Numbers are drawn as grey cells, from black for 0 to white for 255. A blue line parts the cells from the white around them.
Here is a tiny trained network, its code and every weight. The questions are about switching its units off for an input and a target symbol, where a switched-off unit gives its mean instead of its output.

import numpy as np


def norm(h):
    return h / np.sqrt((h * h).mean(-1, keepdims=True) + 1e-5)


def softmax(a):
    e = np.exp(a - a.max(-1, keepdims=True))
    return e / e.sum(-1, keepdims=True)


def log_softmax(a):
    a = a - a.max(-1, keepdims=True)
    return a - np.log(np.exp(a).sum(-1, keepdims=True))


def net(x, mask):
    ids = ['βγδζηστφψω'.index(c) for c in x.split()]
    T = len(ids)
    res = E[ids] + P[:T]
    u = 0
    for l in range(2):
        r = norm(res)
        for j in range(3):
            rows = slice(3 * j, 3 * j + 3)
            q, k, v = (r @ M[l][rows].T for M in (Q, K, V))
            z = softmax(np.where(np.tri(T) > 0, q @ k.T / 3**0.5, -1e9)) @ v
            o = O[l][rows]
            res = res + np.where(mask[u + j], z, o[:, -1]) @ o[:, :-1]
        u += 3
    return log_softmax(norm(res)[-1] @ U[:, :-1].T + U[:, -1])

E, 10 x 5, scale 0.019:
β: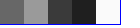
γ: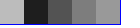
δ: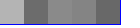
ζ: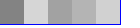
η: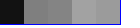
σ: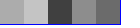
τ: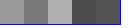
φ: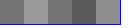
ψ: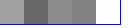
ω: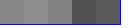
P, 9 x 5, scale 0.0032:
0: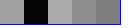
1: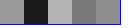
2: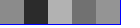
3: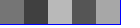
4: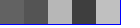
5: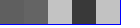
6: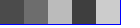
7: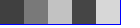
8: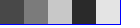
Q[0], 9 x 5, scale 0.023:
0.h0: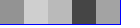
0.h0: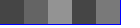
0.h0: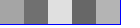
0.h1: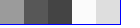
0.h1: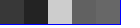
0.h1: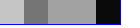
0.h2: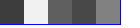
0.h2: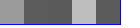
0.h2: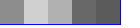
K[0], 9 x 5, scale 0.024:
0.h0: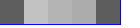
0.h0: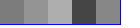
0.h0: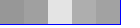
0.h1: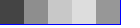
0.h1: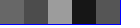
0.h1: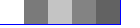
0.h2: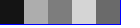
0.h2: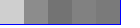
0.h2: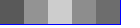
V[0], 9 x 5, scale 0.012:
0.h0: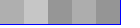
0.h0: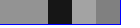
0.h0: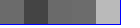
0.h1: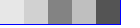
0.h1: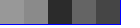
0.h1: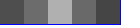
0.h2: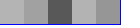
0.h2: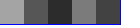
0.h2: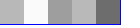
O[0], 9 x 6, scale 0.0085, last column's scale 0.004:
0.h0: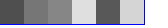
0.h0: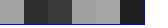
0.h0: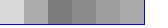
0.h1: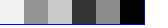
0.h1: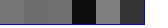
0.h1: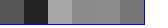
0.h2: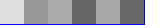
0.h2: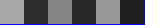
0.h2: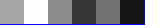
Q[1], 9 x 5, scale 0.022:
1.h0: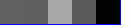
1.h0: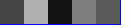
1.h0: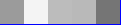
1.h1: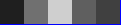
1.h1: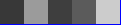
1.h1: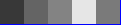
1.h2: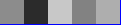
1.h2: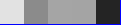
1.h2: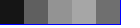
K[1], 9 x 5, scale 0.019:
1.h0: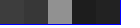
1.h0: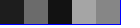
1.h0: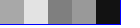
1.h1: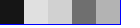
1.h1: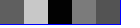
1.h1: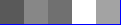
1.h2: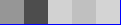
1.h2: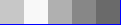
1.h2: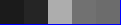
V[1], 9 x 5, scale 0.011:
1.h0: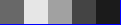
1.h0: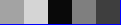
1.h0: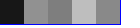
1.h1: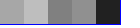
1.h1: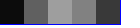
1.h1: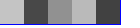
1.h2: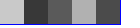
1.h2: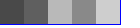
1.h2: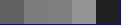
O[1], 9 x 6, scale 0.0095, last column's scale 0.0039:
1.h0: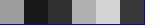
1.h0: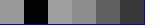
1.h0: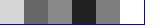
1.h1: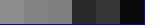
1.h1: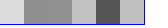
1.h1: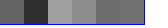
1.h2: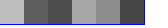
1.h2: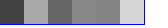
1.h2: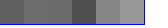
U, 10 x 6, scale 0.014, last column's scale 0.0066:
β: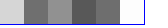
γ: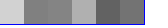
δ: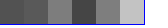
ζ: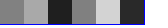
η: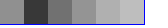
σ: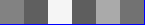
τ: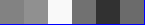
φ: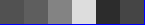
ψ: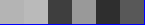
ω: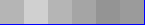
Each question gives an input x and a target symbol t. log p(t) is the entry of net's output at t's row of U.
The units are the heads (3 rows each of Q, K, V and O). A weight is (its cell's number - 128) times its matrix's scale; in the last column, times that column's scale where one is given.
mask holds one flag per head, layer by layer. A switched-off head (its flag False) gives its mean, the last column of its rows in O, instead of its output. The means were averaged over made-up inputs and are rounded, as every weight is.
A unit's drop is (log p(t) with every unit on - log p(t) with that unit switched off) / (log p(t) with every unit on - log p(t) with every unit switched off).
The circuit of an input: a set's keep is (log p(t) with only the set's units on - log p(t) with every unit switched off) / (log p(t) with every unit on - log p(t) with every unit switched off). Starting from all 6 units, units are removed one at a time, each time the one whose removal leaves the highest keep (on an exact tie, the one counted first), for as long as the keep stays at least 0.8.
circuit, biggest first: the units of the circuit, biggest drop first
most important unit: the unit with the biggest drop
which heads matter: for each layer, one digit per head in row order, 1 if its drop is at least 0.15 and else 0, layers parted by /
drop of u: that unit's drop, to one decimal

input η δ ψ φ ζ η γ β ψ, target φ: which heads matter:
110 / 000
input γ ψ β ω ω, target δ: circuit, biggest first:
[0.h1]
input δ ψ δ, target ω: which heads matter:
111 / 101
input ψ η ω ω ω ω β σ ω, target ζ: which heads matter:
110 / 110
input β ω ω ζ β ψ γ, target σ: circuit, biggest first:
[1.h1, 0.h2, 1.h0]
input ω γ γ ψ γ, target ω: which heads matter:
101 / 101
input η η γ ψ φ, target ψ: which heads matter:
111 / 110
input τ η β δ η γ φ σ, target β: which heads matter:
110 / 000
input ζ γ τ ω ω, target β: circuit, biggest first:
[0.h2, 1.h1, 1.h0]
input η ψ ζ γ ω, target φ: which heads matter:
101 / 010
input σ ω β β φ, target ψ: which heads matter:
011 / 110
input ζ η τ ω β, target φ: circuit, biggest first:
[0.h1, 0.h0]
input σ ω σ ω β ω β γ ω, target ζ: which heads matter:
000 / 110
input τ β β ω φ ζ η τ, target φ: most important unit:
0.h2
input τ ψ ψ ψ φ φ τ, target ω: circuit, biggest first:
[1.h0, 0.h1]
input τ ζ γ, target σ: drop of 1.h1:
0.5
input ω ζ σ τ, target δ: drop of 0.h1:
0.2
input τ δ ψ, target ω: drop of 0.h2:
0.0
